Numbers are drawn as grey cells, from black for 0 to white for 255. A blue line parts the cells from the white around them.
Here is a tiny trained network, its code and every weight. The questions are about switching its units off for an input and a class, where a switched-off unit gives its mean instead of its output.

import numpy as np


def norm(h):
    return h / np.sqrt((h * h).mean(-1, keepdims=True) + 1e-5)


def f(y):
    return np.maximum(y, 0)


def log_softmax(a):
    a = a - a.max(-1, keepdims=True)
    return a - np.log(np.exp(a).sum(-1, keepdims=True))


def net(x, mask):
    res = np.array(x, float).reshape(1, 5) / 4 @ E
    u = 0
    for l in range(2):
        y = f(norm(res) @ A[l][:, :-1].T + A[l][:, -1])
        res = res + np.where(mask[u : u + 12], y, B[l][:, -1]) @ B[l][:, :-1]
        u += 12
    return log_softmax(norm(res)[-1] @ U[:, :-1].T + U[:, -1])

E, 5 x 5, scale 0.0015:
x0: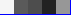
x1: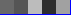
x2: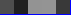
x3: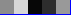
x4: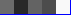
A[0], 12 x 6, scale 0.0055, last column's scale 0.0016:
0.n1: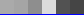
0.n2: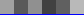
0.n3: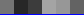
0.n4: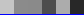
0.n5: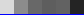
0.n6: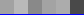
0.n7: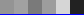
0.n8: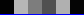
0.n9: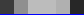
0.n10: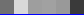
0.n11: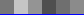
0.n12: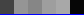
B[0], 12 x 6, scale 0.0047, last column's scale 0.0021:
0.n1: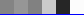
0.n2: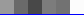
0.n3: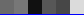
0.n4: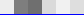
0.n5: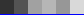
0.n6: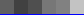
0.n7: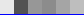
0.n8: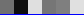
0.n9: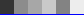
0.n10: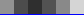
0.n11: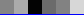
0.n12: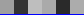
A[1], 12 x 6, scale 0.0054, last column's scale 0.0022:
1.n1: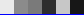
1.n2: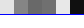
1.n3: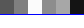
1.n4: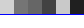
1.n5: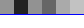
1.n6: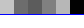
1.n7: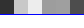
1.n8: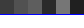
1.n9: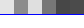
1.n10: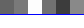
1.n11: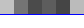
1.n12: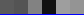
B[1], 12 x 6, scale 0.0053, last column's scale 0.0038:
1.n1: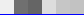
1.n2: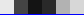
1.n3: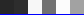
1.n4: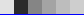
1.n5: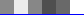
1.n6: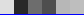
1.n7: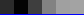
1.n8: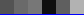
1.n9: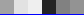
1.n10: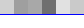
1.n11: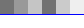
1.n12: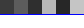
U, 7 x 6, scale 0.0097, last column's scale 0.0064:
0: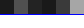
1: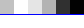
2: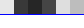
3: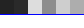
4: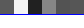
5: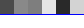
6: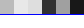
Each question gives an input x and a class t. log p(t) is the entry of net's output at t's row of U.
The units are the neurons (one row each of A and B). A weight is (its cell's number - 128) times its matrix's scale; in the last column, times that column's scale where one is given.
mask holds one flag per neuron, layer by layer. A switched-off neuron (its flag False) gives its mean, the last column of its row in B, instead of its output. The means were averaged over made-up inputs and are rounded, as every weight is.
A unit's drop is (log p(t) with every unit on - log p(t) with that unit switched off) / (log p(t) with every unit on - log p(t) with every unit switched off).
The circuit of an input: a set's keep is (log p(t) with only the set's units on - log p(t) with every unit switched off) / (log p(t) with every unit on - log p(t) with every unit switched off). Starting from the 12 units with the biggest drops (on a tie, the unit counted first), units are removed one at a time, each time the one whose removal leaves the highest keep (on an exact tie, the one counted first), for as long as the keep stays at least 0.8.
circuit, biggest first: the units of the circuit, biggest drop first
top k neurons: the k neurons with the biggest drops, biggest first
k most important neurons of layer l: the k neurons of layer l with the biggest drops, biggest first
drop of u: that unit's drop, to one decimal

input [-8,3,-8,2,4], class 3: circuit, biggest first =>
0.n8, 1.n2
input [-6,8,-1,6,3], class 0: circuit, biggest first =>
1.n12
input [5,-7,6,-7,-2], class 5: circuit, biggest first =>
0.n1, 1.n2
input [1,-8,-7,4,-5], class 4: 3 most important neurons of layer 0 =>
0.n1, 0.n4, 0.n5
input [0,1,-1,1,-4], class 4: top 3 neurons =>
0.n11, 0.n1, 1.n2
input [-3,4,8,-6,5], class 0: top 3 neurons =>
0.n3, 0.n4, 0.n1
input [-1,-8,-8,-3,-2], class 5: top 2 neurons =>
0.n1, 1.n2
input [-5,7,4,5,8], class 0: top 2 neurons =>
0.n3, 1.n12
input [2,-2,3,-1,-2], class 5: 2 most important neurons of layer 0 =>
0.n8, 0.n7
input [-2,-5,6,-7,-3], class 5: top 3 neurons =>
0.n1, 0.n8, 1.n11
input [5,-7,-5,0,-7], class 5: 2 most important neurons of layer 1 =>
1.n2, 1.n5
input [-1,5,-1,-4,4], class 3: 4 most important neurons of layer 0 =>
0.n9, 0.n11, 0.n10, 0.n6
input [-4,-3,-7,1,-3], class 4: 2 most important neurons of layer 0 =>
0.n1, 0.n4
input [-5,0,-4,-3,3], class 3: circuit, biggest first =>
0.n9
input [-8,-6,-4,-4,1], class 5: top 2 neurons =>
0.n1, 0.n10
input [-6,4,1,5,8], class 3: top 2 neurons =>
0.n8, 1.n3
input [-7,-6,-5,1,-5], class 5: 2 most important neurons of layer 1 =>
1.n5, 1.n2
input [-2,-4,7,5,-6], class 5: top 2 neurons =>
1.n5, 1.n2
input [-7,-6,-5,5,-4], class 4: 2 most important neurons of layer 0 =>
0.n10, 0.n11
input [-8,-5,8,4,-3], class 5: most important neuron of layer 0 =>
0.n1
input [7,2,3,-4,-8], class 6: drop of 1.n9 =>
0.2
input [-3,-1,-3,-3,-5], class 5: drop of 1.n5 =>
0.1
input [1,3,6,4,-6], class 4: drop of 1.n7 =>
0.2
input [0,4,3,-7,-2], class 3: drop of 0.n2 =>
0.0
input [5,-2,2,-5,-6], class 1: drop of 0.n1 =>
0.1
